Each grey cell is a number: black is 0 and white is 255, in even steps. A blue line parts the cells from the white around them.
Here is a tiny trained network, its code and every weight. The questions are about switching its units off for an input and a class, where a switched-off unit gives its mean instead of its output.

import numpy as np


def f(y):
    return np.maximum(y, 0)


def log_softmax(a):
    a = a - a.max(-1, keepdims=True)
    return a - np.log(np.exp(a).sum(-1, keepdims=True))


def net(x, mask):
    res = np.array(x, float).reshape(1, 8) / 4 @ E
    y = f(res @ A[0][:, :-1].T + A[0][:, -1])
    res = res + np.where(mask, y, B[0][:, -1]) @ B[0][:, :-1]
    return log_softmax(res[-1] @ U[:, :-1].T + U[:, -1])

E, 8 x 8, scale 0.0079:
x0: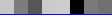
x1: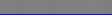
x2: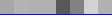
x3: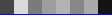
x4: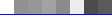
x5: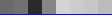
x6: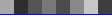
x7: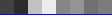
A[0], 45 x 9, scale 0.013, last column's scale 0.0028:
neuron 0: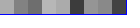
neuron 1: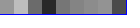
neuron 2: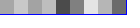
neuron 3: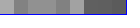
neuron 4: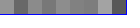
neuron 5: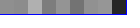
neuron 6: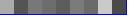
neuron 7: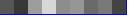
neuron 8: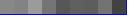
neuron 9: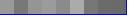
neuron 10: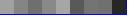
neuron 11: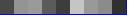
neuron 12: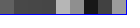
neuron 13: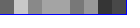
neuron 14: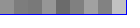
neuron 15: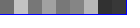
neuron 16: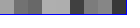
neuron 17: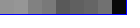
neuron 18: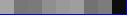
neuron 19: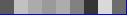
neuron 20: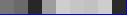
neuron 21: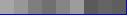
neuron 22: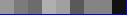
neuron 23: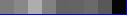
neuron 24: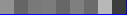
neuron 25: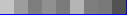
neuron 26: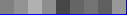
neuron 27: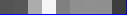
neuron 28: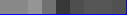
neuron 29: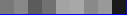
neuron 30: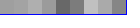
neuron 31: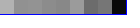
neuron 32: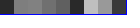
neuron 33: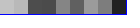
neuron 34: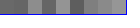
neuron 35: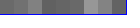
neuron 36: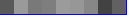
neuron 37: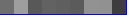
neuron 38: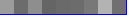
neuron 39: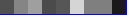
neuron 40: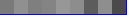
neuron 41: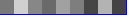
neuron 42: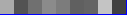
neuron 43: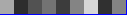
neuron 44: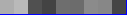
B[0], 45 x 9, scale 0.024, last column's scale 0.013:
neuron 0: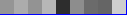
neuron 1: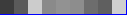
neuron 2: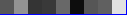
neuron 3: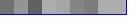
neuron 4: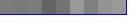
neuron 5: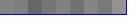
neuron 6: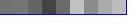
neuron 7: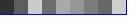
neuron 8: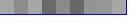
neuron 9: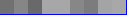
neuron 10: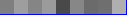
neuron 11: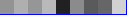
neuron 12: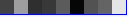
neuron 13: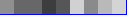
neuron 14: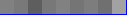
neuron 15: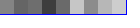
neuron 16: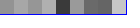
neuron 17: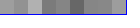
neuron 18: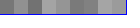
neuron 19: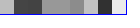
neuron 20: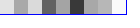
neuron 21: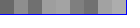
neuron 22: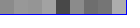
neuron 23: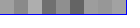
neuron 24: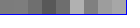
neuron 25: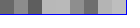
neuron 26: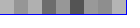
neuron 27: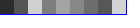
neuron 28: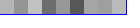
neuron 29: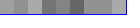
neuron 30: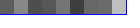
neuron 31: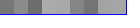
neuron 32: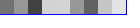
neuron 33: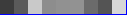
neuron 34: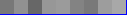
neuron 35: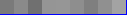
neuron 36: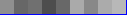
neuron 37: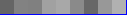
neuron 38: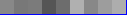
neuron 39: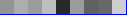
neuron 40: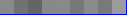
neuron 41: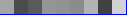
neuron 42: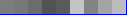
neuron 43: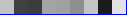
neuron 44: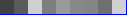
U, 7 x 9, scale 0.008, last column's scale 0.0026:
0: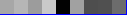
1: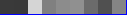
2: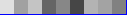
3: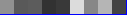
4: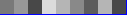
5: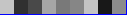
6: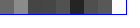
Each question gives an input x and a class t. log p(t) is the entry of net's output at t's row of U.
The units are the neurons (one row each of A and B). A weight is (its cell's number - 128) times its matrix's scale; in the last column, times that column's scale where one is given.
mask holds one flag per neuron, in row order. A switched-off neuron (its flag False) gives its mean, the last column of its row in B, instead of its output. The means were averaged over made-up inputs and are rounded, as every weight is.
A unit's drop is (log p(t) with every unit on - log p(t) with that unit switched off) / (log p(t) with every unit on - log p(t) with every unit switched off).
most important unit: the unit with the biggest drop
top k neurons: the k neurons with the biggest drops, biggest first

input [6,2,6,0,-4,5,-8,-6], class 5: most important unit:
neuron 19
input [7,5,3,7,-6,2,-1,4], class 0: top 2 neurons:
neuron 0; neuron 16
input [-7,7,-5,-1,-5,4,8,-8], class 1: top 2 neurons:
neuron 1; neuron 44
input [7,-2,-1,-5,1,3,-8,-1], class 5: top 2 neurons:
neuron 19; neuron 41
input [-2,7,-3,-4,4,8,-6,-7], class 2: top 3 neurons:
neuron 20; neuron 29; neuron 27
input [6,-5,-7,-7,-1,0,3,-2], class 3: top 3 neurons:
neuron 42; neuron 6; neuron 2
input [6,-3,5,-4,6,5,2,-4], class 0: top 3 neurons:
neuron 0; neuron 32; neuron 16
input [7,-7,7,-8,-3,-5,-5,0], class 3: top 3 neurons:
neuron 42; neuron 6; neuron 38
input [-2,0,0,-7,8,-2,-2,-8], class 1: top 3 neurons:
neuron 1; neuron 44; neuron 33
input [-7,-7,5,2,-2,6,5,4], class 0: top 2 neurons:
neuron 11; neuron 39
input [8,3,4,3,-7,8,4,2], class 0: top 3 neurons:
neuron 0; neuron 16; neuron 22
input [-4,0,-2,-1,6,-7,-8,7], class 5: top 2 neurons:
neuron 19; neuron 20
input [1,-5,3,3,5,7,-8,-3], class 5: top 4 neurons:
neuron 19; neuron 41; neuron 28; neuron 26
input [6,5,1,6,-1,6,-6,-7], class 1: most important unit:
neuron 33
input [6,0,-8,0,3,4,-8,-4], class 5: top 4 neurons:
neuron 19; neuron 41; neuron 2; neuron 30
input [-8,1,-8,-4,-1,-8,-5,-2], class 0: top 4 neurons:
neuron 39; neuron 11; neuron 20; neuron 2
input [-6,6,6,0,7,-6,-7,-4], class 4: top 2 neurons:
neuron 25; neuron 43
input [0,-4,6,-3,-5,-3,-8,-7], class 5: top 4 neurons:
neuron 19; neuron 41; neuron 27; neuron 7
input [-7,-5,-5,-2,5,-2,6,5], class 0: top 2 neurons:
neuron 39; neuron 11
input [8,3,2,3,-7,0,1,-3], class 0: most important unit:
neuron 0
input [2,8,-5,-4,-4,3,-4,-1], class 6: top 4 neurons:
neuron 12; neuron 43; neuron 13; neuron 15
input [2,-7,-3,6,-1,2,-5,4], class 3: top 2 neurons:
neuron 13; neuron 43
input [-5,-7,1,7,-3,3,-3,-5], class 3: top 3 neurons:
neuron 15; neuron 13; neuron 36
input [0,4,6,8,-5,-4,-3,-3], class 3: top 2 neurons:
neuron 13; neuron 15
